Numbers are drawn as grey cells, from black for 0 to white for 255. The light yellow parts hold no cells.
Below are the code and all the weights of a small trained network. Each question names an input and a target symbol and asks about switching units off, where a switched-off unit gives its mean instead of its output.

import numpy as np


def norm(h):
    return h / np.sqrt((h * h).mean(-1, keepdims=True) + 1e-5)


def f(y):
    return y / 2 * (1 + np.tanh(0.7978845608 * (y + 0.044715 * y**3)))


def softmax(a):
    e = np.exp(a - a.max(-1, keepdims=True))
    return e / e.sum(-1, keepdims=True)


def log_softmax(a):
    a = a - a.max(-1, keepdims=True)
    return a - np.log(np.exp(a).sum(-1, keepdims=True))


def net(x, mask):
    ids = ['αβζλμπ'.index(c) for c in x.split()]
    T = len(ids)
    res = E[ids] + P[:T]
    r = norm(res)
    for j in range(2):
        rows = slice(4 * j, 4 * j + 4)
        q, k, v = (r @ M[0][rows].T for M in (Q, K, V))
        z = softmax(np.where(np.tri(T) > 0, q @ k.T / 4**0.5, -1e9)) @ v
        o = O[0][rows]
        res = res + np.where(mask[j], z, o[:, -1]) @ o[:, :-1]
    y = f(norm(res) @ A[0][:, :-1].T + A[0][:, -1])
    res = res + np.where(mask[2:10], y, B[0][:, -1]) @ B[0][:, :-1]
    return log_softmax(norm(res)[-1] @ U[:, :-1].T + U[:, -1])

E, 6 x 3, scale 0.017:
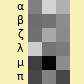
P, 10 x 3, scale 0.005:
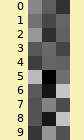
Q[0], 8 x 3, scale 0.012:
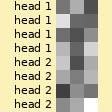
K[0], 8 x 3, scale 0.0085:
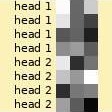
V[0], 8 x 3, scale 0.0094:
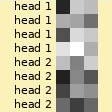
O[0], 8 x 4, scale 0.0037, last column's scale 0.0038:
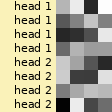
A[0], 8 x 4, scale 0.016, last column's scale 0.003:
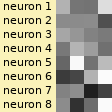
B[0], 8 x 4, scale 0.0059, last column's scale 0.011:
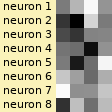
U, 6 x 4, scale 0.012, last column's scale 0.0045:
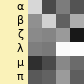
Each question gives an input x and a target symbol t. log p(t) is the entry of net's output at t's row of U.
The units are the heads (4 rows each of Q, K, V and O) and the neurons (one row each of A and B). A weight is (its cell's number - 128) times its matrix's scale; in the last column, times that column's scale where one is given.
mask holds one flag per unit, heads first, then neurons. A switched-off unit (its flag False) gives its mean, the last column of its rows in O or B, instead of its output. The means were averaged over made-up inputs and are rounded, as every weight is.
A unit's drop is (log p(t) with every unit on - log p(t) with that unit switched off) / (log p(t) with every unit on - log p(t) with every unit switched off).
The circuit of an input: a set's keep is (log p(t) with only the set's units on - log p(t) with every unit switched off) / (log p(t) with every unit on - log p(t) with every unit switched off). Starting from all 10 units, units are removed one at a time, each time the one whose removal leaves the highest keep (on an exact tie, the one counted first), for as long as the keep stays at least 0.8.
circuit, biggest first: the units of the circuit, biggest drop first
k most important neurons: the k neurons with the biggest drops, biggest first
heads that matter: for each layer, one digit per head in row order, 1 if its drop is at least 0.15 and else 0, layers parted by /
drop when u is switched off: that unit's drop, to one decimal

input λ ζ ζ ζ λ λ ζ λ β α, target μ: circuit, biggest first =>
[neuron 5]
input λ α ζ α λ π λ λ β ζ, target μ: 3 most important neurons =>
[neuron 5; neuron 6; neuron 7]
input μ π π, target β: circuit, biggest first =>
[neuron 5; neuron 7]
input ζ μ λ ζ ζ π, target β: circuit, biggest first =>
[neuron 5; neuron 8; neuron 7]
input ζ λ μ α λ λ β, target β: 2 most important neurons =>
[neuron 6; neuron 5]
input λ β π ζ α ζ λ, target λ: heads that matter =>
00
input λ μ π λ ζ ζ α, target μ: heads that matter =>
00
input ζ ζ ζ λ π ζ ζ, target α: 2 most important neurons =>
[neuron 8; neuron 6]
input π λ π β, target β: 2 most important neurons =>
[neuron 5; neuron 8]
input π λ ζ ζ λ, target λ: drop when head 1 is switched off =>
0.2
